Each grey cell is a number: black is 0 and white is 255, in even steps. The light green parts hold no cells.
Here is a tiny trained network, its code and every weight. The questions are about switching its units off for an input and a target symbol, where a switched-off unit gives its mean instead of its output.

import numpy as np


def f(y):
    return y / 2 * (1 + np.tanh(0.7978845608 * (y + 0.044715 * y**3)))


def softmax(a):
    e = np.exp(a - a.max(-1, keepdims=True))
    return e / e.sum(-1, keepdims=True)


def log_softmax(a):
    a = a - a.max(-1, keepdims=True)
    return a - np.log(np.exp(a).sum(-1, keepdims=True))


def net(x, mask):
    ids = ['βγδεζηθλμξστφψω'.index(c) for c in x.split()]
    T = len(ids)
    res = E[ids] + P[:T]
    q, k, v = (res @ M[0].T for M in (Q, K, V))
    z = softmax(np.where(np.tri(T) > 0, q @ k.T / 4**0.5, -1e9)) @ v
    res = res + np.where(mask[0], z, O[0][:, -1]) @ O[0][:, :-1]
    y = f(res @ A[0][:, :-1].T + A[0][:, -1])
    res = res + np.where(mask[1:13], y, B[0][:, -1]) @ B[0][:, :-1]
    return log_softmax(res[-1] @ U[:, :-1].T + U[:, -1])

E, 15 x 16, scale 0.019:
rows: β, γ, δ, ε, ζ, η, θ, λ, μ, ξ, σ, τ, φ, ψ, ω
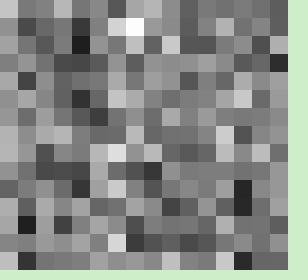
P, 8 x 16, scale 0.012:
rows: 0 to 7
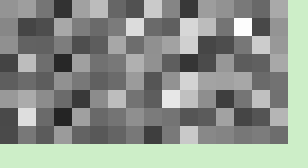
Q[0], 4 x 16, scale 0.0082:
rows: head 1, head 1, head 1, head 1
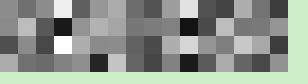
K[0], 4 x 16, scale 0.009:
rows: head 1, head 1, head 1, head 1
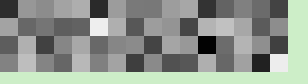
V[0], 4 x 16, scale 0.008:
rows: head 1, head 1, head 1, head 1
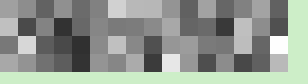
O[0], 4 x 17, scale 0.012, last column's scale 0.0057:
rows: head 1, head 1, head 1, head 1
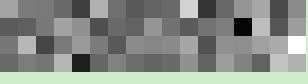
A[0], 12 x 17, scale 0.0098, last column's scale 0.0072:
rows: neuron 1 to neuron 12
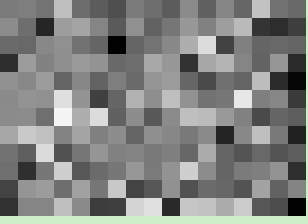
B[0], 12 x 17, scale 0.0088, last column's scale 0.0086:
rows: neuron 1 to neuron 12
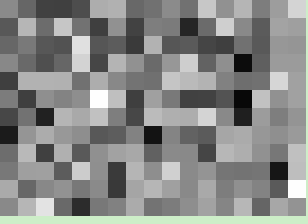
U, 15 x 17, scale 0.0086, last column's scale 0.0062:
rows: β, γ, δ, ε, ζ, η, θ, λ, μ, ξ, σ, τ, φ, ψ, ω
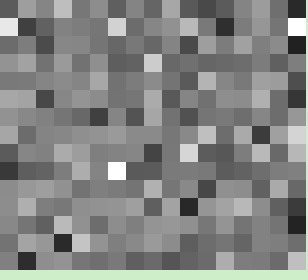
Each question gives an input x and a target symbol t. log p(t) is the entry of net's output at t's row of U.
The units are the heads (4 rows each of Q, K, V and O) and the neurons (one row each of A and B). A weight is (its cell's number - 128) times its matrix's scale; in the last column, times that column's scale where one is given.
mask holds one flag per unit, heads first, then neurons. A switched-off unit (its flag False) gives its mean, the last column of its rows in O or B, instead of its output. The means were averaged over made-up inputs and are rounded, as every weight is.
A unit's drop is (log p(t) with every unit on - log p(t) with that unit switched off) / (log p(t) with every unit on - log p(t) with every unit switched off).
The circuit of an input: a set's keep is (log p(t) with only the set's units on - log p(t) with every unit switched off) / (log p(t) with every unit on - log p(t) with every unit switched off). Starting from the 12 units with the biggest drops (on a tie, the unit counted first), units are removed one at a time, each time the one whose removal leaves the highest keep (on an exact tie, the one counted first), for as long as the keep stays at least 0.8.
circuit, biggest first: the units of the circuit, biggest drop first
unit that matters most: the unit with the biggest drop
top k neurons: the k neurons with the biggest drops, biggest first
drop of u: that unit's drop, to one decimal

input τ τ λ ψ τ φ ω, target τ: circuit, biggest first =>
(head 1; neuron 9)
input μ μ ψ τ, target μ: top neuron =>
(neuron 5)
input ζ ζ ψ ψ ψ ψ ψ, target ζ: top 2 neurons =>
(neuron 11; neuron 5)
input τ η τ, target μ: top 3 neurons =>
(neuron 9; neuron 8; neuron 1)
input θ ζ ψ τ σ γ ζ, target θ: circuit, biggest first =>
(head 1; neuron 5)
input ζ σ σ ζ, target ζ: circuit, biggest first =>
(head 1; neuron 5; neuron 1; neuron 11)
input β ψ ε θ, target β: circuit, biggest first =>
(head 1; neuron 9; neuron 5)
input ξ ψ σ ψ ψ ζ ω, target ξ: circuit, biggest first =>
(head 1; neuron 4; neuron 11)
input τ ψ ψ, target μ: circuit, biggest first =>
(head 1; neuron 8)
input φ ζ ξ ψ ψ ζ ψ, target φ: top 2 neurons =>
(neuron 11; neuron 4)
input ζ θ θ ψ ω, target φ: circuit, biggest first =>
(neuron 7; neuron 2)
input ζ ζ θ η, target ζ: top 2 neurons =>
(neuron 5; neuron 1)
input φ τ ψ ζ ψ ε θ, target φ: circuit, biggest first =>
(head 1; neuron 11; neuron 9; neuron 4)
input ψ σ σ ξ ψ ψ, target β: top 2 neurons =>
(neuron 8; neuron 1)
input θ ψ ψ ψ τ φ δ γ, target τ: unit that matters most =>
neuron 12
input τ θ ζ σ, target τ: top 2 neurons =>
(neuron 9; neuron 11)
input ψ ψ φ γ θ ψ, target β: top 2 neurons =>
(neuron 8; neuron 11)
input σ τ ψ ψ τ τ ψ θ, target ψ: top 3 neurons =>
(neuron 10; neuron 3; neuron 6)
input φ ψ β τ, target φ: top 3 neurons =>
(neuron 11; neuron 9; neuron 4)
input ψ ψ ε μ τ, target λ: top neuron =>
(neuron 12)
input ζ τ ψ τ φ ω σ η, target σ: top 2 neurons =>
(neuron 12; neuron 7)
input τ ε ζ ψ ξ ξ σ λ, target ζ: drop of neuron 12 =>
0.2
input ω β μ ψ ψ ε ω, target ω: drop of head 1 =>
0.7
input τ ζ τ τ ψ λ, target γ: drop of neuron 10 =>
0.1
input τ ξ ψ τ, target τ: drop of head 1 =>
1.2
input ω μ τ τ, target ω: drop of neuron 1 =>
0.0
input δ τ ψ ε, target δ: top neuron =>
(neuron 1)
